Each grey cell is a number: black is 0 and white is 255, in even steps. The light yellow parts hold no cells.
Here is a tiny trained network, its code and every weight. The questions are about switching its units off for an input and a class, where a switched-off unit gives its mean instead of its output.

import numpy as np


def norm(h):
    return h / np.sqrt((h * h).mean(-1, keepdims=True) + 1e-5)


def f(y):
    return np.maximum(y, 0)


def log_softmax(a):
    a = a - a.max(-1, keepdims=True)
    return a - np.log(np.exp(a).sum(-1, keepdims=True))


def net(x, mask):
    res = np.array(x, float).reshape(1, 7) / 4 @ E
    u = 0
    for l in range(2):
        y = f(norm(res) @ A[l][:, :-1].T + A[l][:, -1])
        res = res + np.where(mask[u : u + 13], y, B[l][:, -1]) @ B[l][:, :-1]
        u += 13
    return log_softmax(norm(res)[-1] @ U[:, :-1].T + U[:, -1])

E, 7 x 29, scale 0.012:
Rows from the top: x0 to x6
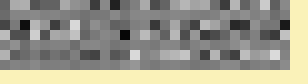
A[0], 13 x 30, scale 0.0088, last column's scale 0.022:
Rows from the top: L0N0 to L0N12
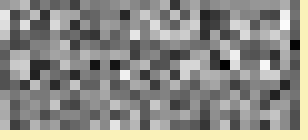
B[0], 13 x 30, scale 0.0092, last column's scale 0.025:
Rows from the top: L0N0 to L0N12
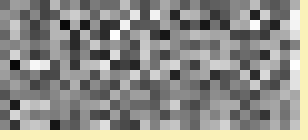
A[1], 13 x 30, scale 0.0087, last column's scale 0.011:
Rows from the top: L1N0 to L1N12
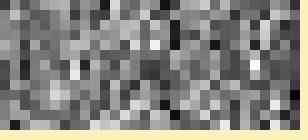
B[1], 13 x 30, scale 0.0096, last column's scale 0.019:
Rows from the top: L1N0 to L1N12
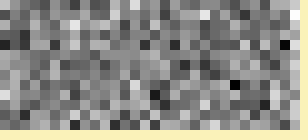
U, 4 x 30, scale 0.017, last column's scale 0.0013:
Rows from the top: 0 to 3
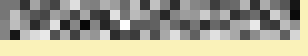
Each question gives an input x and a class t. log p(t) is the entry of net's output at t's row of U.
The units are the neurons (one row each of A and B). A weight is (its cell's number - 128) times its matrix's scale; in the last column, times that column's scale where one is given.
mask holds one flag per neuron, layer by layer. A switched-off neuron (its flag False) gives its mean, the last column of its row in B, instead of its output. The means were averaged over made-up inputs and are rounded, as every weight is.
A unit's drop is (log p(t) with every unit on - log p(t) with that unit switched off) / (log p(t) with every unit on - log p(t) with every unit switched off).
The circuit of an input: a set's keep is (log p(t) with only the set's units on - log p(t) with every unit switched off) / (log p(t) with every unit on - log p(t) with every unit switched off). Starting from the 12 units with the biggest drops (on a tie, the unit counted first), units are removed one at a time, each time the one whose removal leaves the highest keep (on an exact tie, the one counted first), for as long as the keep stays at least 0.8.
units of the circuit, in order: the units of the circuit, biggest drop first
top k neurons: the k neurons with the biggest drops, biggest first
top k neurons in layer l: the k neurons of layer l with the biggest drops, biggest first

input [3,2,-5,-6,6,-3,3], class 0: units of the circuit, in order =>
L0N7
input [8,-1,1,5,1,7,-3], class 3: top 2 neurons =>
L0N6, L0N5
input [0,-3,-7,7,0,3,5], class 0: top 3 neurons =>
L0N1, L0N8, L1N4
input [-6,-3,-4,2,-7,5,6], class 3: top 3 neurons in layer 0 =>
L0N12, L0N10, L0N5
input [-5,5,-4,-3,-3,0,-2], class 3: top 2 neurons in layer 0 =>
L0N12, L0N10
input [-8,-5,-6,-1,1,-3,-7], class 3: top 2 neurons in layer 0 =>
L0N12, L0N10
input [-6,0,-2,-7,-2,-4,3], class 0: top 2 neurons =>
L0N7, L0N6
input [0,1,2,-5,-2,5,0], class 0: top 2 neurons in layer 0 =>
L0N7, L0N5
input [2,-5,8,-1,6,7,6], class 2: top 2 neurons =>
L0N8, L0N5
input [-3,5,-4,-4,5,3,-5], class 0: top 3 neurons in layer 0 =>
L0N7, L0N8, L0N6
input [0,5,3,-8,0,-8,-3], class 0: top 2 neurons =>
L0N7, L0N3
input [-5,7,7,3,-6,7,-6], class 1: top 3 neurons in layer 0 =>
L0N2, L0N3, L0N6
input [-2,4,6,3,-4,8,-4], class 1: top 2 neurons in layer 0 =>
L0N3, L0N2
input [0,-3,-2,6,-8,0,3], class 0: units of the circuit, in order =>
L0N1
